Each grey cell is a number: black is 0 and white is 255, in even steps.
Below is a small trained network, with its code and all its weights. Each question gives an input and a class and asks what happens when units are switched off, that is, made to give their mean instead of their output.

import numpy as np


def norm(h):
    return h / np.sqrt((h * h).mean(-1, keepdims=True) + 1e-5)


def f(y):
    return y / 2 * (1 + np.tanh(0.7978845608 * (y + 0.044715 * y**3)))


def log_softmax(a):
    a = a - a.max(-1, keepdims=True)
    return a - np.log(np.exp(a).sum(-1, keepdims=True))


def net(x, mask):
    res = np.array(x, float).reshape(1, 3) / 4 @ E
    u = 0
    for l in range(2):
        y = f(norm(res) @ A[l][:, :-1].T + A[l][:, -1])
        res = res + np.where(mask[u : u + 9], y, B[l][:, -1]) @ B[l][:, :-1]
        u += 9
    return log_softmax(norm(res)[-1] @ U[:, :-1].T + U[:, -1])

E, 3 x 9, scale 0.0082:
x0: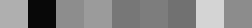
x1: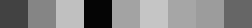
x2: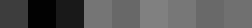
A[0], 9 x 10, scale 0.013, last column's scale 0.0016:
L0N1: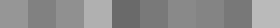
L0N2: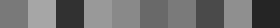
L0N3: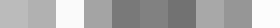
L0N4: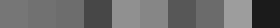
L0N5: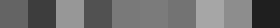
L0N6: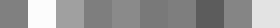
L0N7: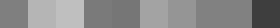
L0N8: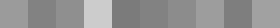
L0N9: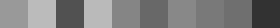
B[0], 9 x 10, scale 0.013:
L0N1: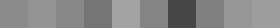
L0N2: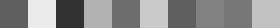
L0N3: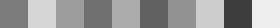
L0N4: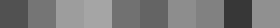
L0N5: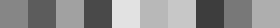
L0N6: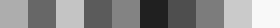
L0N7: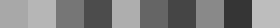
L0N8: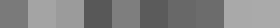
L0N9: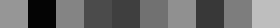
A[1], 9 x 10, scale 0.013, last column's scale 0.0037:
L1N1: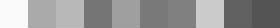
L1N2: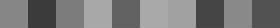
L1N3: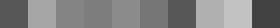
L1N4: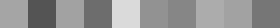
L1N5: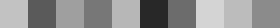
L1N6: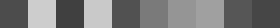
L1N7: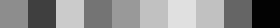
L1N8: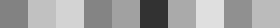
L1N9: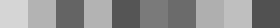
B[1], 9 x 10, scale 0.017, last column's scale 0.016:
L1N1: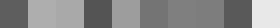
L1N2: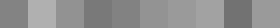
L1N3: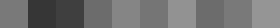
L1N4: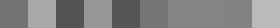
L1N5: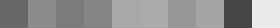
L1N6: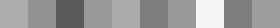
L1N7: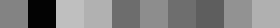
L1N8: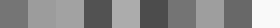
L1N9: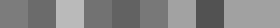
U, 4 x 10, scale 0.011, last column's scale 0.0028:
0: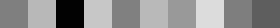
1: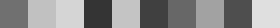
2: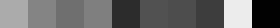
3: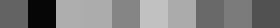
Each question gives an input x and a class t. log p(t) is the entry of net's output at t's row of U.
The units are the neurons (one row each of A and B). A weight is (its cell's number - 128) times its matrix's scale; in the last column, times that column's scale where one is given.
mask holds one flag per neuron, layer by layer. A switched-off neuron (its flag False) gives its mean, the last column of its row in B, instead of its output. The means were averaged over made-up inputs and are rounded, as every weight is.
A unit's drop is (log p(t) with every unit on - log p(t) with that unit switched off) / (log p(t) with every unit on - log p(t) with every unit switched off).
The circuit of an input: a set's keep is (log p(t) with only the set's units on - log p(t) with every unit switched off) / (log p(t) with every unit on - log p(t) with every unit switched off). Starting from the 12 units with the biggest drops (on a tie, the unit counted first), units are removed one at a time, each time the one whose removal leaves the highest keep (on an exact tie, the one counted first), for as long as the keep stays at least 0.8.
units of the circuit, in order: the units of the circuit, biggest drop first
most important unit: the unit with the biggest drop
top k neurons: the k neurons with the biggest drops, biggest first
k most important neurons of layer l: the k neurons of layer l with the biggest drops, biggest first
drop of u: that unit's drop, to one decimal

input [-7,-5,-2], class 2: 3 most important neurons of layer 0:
(L0N9 L0N2 L0N3)
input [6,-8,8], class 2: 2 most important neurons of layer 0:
(L0N3 L0N6)
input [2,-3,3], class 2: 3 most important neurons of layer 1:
(L1N5 L1N8 L1N1)
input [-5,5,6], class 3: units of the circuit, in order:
(L1N8 L0N3 L1N1)
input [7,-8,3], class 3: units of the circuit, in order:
(L0N3 L1N8)
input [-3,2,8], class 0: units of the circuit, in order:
(L0N6 L1N8 L1N1)
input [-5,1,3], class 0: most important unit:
L0N2
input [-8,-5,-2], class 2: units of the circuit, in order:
(L0N9 L0N3 L1N8 L1N1)
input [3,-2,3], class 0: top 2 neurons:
(L0N3 L0N9)
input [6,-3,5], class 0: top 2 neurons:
(L0N9 L1N4)
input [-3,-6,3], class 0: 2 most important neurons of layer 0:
(L0N6 L0N2)
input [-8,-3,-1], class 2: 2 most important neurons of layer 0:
(L0N3 L0N2)
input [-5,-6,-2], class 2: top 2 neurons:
(L0N9 L0N2)
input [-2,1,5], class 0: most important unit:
L0N6
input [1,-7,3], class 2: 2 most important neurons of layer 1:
(L1N5 L1N9)
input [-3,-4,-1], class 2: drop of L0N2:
0.1
